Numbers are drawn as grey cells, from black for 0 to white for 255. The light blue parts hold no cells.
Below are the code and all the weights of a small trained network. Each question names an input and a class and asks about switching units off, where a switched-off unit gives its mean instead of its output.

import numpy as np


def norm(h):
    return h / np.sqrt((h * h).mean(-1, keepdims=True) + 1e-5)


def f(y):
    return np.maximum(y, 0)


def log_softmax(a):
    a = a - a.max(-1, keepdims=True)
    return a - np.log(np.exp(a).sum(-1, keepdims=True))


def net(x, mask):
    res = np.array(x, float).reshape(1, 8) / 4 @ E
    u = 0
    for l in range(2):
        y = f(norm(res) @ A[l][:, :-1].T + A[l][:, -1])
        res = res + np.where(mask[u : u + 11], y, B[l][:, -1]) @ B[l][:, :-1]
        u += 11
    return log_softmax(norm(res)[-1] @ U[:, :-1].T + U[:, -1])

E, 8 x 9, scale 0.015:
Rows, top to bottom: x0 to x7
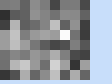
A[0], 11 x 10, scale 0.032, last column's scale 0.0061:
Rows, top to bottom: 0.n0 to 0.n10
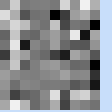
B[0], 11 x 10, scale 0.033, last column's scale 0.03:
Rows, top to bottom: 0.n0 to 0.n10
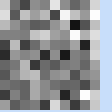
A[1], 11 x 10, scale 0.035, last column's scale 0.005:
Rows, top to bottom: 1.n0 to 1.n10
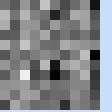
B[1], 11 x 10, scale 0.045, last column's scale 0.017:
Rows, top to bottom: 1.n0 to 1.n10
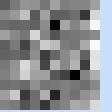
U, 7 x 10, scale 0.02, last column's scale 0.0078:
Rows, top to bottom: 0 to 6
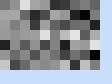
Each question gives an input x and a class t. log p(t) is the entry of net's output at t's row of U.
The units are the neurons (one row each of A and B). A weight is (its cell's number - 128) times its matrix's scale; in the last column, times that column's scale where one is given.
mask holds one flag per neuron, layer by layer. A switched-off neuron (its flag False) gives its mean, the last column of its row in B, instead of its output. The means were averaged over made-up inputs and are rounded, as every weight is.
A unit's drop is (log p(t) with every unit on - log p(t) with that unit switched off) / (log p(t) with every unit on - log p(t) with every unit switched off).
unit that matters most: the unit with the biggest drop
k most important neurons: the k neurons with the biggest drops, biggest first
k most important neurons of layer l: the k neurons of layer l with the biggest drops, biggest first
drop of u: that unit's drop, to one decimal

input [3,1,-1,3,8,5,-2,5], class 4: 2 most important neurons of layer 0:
(0.n1, 0.n5)
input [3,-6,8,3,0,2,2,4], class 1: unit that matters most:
0.n2
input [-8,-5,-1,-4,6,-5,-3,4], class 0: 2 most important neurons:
(0.n1, 0.n5)
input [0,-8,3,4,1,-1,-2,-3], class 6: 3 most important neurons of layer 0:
(0.n10, 0.n1, 0.n2)
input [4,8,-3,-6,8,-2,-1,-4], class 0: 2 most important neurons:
(0.n5, 1.n7)
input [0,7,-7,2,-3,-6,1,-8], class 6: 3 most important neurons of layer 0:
(0.n0, 0.n3, 0.n4)
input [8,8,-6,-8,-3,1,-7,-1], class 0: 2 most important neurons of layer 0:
(0.n0, 0.n3)
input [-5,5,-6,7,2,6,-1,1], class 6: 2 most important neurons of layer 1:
(1.n6, 1.n1)
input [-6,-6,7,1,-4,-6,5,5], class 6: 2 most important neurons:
(0.n2, 0.n5)
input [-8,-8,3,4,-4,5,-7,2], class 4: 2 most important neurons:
(0.n9, 0.n1)
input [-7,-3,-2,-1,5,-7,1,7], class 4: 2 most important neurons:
(0.n9, 0.n5)
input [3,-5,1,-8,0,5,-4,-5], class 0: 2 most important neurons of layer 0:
(0.n0, 0.n5)
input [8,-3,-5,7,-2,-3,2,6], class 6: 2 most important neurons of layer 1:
(1.n6, 1.n1)
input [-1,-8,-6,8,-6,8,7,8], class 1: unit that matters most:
0.n1
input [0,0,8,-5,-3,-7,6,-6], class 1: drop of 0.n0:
0.3
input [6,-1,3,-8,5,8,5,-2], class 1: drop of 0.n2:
0.2
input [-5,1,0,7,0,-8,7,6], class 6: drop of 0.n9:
0.0
